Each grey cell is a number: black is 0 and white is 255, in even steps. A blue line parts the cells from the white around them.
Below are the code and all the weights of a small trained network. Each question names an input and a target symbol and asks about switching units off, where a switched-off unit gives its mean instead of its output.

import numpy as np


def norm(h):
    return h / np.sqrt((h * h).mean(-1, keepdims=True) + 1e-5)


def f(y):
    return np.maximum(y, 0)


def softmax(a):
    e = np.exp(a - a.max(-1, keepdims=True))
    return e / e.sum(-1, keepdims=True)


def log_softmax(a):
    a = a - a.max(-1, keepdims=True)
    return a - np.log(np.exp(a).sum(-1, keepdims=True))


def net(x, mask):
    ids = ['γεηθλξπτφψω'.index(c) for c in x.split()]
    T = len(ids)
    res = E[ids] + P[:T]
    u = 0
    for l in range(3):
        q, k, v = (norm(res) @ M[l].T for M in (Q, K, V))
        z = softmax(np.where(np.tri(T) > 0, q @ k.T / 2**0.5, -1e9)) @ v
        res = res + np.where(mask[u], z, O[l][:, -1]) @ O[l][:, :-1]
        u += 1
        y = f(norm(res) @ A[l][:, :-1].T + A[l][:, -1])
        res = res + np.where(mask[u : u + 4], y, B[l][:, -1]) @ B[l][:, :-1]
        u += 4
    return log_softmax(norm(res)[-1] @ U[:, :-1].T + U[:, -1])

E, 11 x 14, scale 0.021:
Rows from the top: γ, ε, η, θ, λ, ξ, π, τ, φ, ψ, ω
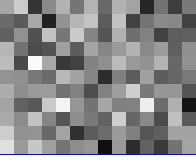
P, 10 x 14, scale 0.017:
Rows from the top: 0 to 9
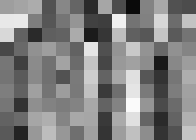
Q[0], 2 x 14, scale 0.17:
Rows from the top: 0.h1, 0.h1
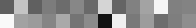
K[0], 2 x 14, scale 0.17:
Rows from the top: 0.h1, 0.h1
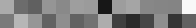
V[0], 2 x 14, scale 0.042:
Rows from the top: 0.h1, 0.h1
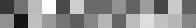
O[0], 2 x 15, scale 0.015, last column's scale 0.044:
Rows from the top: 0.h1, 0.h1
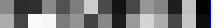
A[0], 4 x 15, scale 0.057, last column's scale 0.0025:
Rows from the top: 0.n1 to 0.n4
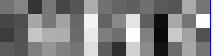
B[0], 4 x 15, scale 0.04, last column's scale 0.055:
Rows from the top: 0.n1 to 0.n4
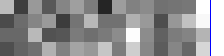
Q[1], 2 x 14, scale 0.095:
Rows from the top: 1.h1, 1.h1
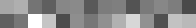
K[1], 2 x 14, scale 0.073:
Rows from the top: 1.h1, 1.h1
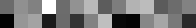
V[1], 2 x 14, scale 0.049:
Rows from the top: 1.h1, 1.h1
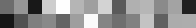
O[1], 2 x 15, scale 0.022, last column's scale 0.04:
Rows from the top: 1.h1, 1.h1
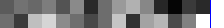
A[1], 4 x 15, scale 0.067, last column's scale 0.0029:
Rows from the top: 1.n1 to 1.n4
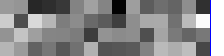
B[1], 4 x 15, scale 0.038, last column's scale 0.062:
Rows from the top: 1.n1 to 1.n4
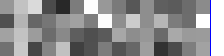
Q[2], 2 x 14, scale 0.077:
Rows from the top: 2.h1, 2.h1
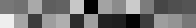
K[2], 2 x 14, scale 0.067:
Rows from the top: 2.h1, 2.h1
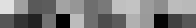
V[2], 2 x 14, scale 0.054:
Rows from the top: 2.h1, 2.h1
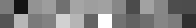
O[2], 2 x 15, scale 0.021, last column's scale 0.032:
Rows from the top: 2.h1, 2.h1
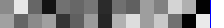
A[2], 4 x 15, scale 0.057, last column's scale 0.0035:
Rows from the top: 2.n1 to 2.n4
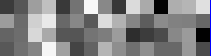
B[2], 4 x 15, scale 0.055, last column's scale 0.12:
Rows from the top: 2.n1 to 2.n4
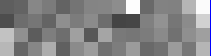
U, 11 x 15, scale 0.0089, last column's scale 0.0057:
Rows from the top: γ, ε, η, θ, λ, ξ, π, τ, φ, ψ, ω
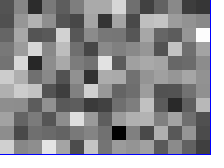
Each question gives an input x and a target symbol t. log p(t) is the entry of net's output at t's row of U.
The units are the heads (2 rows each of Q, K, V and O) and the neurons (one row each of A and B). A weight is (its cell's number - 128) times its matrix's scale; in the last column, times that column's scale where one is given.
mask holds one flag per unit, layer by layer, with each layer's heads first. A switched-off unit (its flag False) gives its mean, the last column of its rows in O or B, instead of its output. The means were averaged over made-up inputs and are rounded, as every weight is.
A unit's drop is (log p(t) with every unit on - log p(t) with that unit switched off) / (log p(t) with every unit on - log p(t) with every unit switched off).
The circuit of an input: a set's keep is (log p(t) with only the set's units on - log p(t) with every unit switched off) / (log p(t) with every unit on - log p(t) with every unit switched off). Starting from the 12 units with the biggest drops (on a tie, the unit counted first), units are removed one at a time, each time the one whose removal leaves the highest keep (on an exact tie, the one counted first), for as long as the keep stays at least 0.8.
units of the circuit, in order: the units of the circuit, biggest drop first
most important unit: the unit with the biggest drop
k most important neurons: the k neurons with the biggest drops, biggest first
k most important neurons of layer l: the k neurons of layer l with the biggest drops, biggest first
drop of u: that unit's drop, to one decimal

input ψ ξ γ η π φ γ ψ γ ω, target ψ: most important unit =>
0.h1
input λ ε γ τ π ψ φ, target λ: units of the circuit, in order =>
[0.h1, 1.n2]
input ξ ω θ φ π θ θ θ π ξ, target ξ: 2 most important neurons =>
[1.n2, 0.n1]
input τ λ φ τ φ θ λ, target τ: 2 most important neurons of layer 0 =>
[0.n2, 0.n1]
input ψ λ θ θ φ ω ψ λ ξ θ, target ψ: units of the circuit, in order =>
[2.h1, 2.n2, 1.n2, 0.n1]
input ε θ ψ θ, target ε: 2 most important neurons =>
[0.n4, 0.n1]
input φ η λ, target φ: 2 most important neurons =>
[0.n1, 0.n4]
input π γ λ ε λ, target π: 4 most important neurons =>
[0.n1, 0.n2, 0.n4, 1.n1]
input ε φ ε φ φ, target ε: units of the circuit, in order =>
[1.h1, 0.n4, 0.n1, 2.h1]
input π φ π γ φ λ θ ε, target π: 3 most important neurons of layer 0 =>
[0.n1, 0.n2, 0.n4]
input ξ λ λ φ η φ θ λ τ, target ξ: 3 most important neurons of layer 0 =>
[0.n1, 0.n4, 0.n3]
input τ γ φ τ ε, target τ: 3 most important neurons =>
[0.n2, 0.n1, 0.n3]
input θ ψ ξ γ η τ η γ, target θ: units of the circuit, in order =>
[0.h1, 2.n1]
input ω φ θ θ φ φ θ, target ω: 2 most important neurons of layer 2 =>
[2.n4, 2.n2]
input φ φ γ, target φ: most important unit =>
0.h1
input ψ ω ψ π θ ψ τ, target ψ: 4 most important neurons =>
[0.n4, 2.n2, 1.n2, 0.n1]
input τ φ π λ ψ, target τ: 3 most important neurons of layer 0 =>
[0.n2, 0.n1, 0.n3]
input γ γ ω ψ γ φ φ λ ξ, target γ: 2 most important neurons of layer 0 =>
[0.n1, 0.n3]
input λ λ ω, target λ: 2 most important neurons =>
[1.n2, 0.n4]
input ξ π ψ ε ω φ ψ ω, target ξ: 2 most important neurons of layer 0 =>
[0.n1, 0.n4]
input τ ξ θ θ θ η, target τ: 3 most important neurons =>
[0.n2, 0.n1, 0.n3]
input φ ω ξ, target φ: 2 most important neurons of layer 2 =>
[2.n1, 2.n2]
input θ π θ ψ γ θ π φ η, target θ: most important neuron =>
[1.n3]
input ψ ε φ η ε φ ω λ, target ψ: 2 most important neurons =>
[0.n4, 2.n2]
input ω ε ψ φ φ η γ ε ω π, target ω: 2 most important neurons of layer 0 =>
[0.n4, 0.n3]
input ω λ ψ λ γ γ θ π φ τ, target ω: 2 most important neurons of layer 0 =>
[0.n4, 0.n3]
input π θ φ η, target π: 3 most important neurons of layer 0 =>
[0.n1, 0.n2, 0.n4]
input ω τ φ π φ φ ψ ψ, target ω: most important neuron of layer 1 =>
[1.n4]
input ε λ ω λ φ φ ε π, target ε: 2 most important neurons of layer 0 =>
[0.n4, 0.n1]
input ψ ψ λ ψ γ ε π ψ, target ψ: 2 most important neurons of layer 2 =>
[2.n2, 2.n3]
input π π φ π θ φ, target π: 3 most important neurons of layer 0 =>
[0.n1, 0.n2, 0.n4]
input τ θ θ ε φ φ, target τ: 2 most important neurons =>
[0.n2, 0.n1]
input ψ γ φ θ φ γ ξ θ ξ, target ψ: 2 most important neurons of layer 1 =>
[1.n2, 1.n3]
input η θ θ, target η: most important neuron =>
[1.n4]
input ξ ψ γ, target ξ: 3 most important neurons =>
[1.n2, 0.n1, 2.n3]
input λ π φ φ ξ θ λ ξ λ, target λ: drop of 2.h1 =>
-0.1
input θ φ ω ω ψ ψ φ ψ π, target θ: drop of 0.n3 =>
-0.1
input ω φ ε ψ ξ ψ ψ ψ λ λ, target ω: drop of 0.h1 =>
1.1
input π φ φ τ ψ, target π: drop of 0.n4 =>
0.9
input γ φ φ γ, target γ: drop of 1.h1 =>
0.1
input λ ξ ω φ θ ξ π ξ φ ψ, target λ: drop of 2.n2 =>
0.0
